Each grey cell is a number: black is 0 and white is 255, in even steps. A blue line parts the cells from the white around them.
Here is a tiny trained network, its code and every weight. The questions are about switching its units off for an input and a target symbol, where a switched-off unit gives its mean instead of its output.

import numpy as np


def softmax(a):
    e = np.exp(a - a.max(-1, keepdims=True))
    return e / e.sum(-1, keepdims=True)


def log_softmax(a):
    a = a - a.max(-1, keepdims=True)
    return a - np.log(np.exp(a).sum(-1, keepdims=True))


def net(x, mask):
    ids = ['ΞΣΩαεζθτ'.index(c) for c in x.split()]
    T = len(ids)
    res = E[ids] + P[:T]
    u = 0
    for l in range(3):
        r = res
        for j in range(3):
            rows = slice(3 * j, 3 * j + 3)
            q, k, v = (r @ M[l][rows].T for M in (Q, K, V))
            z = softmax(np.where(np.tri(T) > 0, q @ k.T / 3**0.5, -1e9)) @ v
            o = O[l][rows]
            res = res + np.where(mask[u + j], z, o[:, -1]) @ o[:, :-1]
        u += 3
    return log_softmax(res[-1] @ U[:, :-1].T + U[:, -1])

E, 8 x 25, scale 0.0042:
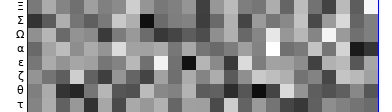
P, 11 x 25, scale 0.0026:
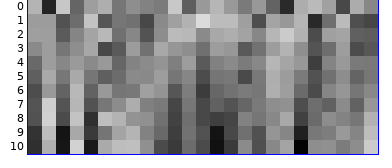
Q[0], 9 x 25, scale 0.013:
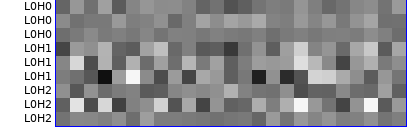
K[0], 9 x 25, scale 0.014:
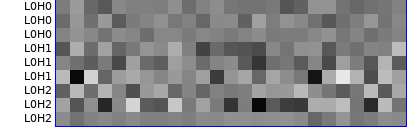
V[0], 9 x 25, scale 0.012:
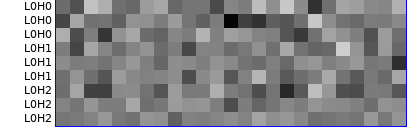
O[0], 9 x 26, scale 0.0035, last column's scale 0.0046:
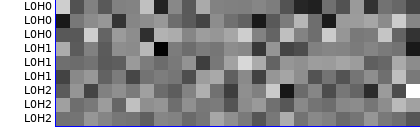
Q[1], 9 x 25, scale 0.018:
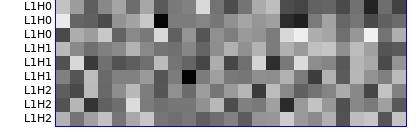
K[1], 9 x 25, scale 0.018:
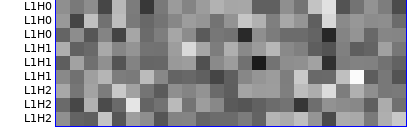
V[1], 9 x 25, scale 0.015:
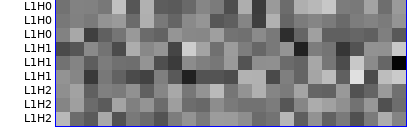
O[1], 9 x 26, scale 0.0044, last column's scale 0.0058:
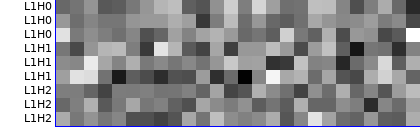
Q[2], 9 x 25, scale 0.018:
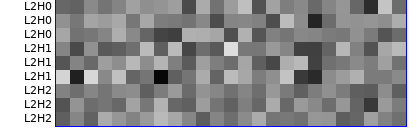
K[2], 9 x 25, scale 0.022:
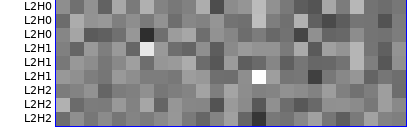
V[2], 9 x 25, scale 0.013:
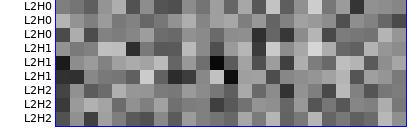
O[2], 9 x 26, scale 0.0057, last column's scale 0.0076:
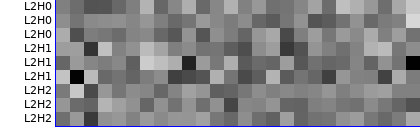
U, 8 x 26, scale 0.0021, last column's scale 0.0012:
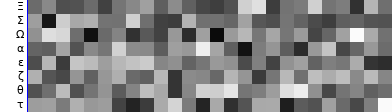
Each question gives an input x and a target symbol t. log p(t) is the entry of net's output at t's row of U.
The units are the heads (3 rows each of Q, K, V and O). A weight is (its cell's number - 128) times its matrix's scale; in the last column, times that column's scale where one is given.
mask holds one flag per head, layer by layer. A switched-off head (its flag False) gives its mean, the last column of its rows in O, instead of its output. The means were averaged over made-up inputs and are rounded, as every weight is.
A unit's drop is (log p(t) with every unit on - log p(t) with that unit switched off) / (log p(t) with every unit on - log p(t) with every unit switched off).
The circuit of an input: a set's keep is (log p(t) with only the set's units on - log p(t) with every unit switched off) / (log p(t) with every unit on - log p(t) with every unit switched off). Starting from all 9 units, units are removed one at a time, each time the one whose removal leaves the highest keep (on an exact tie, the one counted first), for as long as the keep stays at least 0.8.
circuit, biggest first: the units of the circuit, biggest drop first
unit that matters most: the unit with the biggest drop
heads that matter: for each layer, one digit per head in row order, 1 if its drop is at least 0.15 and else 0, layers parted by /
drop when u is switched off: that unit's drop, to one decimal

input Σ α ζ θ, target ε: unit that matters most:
L0H1
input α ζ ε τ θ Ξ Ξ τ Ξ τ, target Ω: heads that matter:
011 / 011 / 001
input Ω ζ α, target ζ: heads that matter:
001 / 101 / 110
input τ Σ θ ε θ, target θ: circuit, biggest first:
(L1H0, L0H0, L2H1, L0H2)
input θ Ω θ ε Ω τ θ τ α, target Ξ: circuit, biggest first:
(L0H0, L1H1, L1H2, L2H1)
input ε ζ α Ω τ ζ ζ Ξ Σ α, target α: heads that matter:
101 / 011 / 010
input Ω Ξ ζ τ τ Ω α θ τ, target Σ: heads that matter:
011 / 011 / 011
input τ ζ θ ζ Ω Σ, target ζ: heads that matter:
111 / 101 / 110
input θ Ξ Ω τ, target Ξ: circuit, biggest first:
(L0H0, L1H1, L2H1, L2H0)
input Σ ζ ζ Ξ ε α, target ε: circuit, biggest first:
(L2H1, L1H2)
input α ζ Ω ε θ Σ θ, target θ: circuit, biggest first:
(L0H0, L1H0, L0H2, L2H1)
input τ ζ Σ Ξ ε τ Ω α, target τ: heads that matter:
100 / 100 / 110
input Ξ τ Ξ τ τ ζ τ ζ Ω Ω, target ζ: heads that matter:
101 / 101 / 110
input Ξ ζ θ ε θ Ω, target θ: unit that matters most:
L1H0
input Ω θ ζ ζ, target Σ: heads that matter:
011 / 111 / 011
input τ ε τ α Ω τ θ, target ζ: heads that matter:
111 / 101 / 100
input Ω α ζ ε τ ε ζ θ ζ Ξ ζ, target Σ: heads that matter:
011 / 011 / 011
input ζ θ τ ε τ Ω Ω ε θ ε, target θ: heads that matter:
101 / 100 / 010
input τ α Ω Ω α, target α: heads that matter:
101 / 111 / 010
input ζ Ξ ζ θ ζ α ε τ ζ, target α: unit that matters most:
L0H2
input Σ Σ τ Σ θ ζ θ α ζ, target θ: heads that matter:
101 / 100 / 011
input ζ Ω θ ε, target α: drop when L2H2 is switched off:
0.1
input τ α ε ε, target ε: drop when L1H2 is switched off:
0.2
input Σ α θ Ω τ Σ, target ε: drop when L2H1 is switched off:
0.3
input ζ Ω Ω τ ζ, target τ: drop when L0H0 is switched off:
0.3
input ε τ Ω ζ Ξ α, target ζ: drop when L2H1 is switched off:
0.5
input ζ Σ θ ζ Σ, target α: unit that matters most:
L0H2
